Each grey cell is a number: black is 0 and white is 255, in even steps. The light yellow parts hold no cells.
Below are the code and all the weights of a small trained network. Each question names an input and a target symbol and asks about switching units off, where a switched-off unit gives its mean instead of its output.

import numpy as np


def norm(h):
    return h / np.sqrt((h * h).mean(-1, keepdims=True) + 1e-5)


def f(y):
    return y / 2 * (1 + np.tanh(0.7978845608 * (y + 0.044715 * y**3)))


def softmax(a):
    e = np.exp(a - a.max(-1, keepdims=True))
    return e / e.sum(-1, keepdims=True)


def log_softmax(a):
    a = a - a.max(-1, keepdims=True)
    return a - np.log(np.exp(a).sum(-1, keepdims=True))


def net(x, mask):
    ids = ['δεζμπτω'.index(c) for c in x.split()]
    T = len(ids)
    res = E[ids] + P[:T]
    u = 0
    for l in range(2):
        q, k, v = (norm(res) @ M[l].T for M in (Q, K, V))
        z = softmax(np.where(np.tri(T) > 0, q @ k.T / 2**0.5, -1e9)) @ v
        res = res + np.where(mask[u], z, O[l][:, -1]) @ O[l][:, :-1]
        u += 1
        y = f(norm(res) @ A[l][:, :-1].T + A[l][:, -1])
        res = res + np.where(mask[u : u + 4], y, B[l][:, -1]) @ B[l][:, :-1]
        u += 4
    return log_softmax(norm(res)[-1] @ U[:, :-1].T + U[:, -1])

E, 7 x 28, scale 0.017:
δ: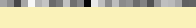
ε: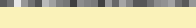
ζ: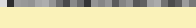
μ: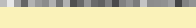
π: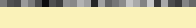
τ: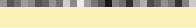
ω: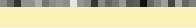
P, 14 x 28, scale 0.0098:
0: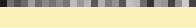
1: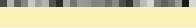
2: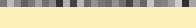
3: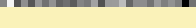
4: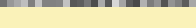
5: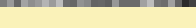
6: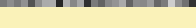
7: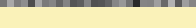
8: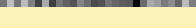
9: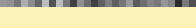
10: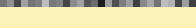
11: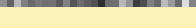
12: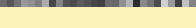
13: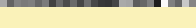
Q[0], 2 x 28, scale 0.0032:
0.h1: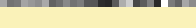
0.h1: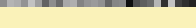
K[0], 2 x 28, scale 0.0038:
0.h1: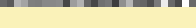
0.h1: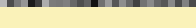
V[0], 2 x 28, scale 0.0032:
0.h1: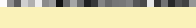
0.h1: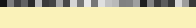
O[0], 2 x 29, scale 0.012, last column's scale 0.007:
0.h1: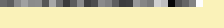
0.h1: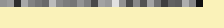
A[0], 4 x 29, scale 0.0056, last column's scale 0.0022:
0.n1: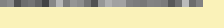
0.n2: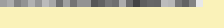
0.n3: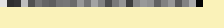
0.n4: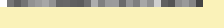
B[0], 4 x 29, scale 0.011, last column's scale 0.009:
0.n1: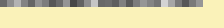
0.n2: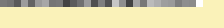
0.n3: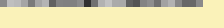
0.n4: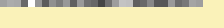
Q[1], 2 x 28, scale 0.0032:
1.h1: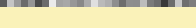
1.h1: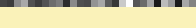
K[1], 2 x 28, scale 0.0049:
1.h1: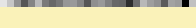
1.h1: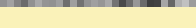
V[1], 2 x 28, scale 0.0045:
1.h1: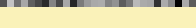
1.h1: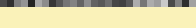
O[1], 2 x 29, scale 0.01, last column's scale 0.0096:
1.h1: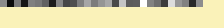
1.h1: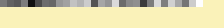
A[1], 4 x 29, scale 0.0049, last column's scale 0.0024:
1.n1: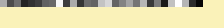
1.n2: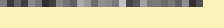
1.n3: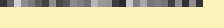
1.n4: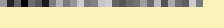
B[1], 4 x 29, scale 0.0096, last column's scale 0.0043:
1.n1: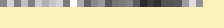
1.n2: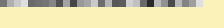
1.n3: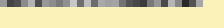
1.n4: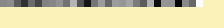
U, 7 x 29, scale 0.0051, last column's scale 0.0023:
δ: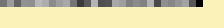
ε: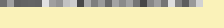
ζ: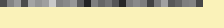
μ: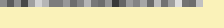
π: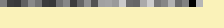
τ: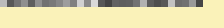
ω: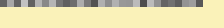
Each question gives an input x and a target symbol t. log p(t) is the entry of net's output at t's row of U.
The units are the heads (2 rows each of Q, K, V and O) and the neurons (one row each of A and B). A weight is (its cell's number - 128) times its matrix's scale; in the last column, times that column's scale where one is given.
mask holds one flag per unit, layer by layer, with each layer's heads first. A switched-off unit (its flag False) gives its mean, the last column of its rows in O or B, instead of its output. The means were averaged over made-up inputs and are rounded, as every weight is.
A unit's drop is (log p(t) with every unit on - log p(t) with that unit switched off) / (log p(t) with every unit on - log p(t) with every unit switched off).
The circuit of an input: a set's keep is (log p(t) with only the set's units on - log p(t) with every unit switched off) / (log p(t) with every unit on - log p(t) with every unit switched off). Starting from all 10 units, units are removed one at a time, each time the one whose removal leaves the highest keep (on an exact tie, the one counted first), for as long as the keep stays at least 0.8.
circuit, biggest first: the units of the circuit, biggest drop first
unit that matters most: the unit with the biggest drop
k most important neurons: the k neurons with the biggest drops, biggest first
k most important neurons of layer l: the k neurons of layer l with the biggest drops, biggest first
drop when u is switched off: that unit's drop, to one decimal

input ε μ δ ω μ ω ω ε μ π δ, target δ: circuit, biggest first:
[0.h1, 1.h1]
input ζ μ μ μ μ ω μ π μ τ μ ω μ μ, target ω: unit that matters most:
0.n3
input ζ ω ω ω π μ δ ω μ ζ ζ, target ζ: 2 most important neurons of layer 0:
[0.n2, 0.n4]
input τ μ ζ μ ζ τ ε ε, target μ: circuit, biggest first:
[0.h1, 1.n4]
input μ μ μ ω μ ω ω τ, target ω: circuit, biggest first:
[0.n3, 0.h1]
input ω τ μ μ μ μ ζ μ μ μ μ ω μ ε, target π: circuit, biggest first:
[0.h1, 0.n1, 1.h1, 0.n2]
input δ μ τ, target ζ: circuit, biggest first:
[1.h1, 0.h1]
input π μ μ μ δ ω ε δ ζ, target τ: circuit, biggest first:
[1.h1, 1.n1, 0.h1, 0.n1]
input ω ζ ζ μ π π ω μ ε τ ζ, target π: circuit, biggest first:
[0.h1, 0.n1, 1.h1]
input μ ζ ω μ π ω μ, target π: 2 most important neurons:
[1.n4, 1.n1]
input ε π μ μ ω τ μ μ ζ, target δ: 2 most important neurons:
[0.n4, 1.n2]
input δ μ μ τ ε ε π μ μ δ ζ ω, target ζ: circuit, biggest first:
[0.h1, 0.n2]
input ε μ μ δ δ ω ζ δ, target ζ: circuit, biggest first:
[0.h1, 1.h1]
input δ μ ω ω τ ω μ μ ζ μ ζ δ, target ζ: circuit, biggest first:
[0.h1]
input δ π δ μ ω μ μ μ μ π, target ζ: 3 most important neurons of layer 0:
[0.n2, 0.n1, 0.n3]
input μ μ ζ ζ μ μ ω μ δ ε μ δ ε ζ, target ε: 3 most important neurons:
[1.n3, 0.n2, 1.n2]
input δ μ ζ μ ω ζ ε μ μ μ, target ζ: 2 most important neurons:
[0.n1, 0.n2]
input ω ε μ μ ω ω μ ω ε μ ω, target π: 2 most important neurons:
[0.n1, 1.n1]
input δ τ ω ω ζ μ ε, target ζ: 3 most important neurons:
[0.n1, 0.n2, 0.n3]
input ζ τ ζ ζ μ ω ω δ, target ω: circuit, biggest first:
[0.h1]
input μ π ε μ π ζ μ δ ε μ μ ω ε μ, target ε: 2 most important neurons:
[0.n4, 1.n2]
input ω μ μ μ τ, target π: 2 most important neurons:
[0.n1, 0.n3]
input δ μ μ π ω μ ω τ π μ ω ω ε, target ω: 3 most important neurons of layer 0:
[0.n3, 0.n1, 0.n2]
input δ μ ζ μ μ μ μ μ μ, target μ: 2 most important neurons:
[1.n4, 1.n3]
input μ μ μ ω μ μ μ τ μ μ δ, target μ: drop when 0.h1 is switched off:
0.6
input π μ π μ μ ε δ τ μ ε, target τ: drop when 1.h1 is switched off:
1.1
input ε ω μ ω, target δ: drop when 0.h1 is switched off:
1.2
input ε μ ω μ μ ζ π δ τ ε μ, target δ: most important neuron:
[0.n3]
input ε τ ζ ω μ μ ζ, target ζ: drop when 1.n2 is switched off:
0.0
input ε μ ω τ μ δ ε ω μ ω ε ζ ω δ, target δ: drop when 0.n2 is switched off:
0.1
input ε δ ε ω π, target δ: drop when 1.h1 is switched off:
0.8
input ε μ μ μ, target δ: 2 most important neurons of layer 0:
[0.n2, 0.n1]
